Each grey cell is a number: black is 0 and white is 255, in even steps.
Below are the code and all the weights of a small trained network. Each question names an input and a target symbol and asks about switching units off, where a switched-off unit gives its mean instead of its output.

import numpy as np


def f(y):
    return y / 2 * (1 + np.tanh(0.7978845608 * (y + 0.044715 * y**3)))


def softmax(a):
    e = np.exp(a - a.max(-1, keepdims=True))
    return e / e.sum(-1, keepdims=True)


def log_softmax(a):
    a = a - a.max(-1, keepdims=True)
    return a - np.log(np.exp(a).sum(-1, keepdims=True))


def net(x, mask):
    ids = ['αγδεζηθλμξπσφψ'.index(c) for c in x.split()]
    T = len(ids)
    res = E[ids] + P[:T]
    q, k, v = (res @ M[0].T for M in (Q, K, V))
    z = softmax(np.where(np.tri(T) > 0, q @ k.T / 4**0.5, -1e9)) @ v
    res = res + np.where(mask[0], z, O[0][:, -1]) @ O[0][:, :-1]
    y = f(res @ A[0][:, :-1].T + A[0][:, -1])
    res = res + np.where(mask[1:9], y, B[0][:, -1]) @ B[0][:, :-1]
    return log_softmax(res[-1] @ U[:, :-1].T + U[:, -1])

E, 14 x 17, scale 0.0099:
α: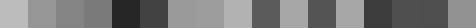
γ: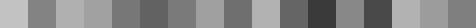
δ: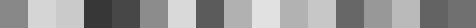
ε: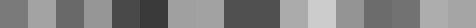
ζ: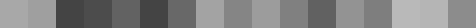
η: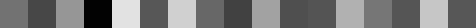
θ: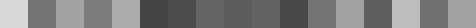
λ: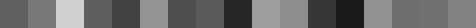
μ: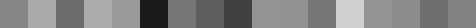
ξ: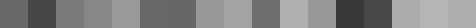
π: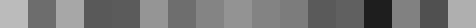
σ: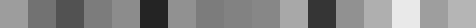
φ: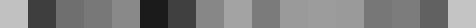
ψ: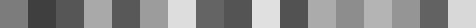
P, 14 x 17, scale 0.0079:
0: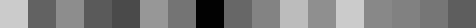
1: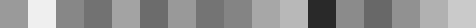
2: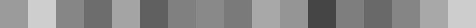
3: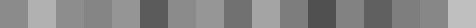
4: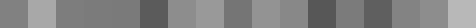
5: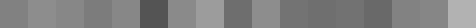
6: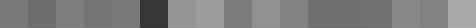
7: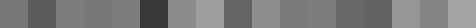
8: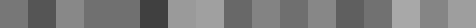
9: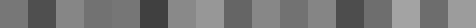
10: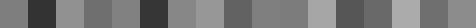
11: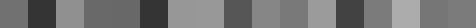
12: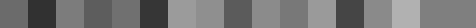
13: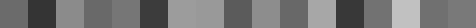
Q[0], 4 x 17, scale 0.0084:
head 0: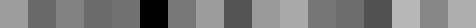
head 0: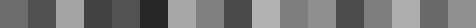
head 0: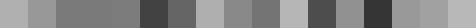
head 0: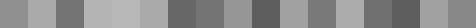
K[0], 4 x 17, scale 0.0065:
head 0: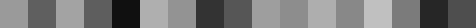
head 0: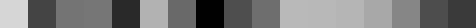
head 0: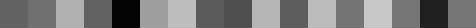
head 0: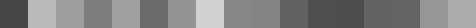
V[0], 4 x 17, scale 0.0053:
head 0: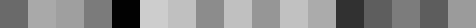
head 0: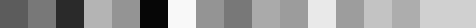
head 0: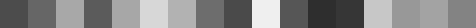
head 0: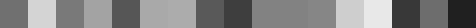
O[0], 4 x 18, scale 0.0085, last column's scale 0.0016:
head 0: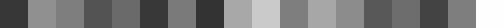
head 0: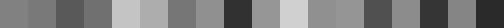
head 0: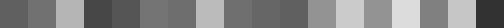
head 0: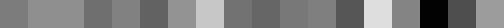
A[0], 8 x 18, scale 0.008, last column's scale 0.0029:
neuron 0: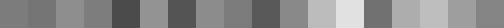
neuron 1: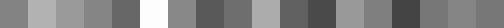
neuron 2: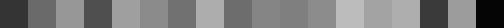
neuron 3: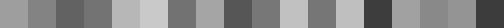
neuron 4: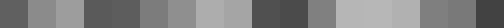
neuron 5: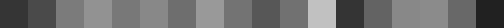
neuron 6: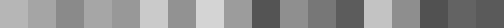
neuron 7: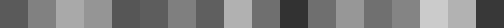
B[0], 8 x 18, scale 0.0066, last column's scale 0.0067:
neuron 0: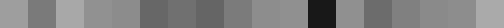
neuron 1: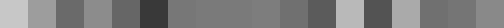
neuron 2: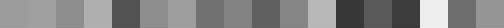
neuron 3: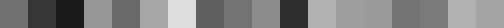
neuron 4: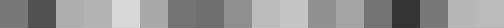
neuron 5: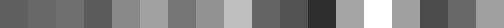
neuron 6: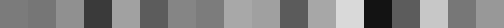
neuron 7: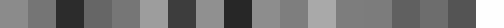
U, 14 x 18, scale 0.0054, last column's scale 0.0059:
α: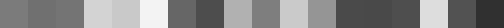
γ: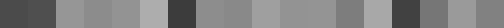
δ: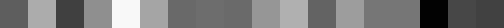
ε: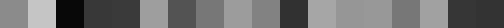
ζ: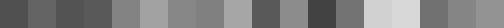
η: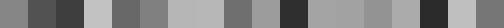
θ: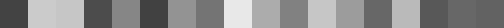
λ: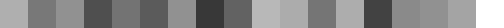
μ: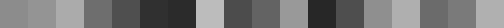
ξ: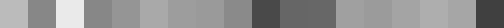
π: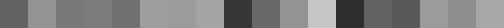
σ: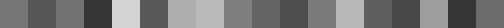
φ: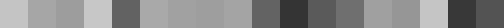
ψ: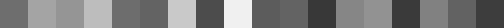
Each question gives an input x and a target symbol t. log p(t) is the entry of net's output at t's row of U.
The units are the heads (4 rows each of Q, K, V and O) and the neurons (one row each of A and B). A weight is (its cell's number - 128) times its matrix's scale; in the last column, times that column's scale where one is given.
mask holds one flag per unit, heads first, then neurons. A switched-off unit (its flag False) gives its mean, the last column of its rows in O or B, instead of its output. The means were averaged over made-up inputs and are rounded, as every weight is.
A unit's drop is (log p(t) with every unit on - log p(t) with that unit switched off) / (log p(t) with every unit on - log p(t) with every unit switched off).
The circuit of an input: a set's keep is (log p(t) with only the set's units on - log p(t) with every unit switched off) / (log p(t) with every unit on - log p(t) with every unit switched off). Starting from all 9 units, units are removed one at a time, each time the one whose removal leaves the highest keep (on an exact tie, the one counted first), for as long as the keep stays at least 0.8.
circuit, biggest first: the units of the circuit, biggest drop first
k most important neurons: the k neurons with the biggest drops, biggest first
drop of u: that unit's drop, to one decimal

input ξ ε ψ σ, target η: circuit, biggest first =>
[neuron 3; head 0]
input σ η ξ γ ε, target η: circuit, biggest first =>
[head 0; neuron 3]
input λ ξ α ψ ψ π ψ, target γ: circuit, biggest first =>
[head 0; neuron 4; neuron 7]
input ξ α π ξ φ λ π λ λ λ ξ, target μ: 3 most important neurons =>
[neuron 0; neuron 3; neuron 5]
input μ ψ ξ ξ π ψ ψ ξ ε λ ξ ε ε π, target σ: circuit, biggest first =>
[head 0; neuron 6]
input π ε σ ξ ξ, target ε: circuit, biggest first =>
[head 0; neuron 7]
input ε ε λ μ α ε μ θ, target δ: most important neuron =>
[neuron 2]
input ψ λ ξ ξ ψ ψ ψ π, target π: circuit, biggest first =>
[head 0; neuron 2]
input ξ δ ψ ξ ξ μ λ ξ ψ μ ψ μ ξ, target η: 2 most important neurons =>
[neuron 3; neuron 5]
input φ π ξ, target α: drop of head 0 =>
1.3
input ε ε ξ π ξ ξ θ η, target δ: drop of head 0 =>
1.1
